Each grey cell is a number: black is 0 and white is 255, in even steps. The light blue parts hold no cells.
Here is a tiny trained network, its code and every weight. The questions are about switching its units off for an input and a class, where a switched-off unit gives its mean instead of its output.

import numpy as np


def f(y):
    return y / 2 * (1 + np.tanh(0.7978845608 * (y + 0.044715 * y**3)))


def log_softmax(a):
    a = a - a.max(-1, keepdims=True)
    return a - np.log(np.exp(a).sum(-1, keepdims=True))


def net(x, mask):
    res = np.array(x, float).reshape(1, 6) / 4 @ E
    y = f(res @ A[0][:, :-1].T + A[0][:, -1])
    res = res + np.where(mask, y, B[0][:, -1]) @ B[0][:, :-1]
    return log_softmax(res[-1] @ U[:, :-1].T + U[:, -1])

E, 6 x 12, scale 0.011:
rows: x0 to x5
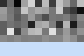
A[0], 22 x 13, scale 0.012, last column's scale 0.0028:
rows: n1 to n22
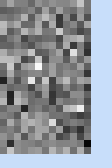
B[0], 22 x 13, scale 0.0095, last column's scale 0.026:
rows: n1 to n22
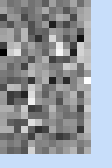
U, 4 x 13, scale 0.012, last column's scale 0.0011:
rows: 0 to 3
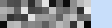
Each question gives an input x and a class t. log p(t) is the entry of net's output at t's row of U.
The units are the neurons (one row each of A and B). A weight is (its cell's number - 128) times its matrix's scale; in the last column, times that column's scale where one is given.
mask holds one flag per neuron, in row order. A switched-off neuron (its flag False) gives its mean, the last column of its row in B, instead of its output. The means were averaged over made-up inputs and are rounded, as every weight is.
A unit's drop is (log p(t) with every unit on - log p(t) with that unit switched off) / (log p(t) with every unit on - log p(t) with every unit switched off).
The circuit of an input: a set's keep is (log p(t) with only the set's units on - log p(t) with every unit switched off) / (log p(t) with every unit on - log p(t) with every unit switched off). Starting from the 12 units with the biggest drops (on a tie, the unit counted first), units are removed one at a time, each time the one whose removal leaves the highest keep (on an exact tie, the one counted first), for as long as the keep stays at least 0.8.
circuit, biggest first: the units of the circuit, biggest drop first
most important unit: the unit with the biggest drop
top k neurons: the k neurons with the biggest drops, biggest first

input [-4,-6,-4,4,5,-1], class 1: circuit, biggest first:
[n16]
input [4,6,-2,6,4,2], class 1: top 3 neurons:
[n19 n8 n17]
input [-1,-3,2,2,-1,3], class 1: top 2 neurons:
[n12 n8]
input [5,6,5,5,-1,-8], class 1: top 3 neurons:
[n19 n8 n17]
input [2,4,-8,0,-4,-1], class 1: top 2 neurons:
[n19 n10]
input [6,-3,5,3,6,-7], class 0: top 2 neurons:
[n12 n14]
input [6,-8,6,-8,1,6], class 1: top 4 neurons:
[n16 n6 n7 n3]
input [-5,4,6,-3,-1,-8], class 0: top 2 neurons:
[n9 n4]
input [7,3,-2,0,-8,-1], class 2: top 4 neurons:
[n14 n15 n4 n9]
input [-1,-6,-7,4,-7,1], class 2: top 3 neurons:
[n14 n15 n19]
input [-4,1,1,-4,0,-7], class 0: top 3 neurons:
[n9 n7 n4]
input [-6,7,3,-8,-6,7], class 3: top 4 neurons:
[n8 n12 n16 n6]
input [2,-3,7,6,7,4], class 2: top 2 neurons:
[n8 n10]
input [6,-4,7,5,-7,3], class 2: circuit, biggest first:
[n14]
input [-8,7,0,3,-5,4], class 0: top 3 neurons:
[n4 n9 n20]
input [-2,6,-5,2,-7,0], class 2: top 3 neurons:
[n15 n14 n16]
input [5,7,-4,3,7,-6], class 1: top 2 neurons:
[n19 n17]
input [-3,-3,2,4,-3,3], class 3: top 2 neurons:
[n12 n7]
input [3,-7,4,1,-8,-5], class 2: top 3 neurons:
[n14 n15 n19]
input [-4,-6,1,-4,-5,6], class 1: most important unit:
n16
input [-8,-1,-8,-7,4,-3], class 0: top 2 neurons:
[n9 n4]
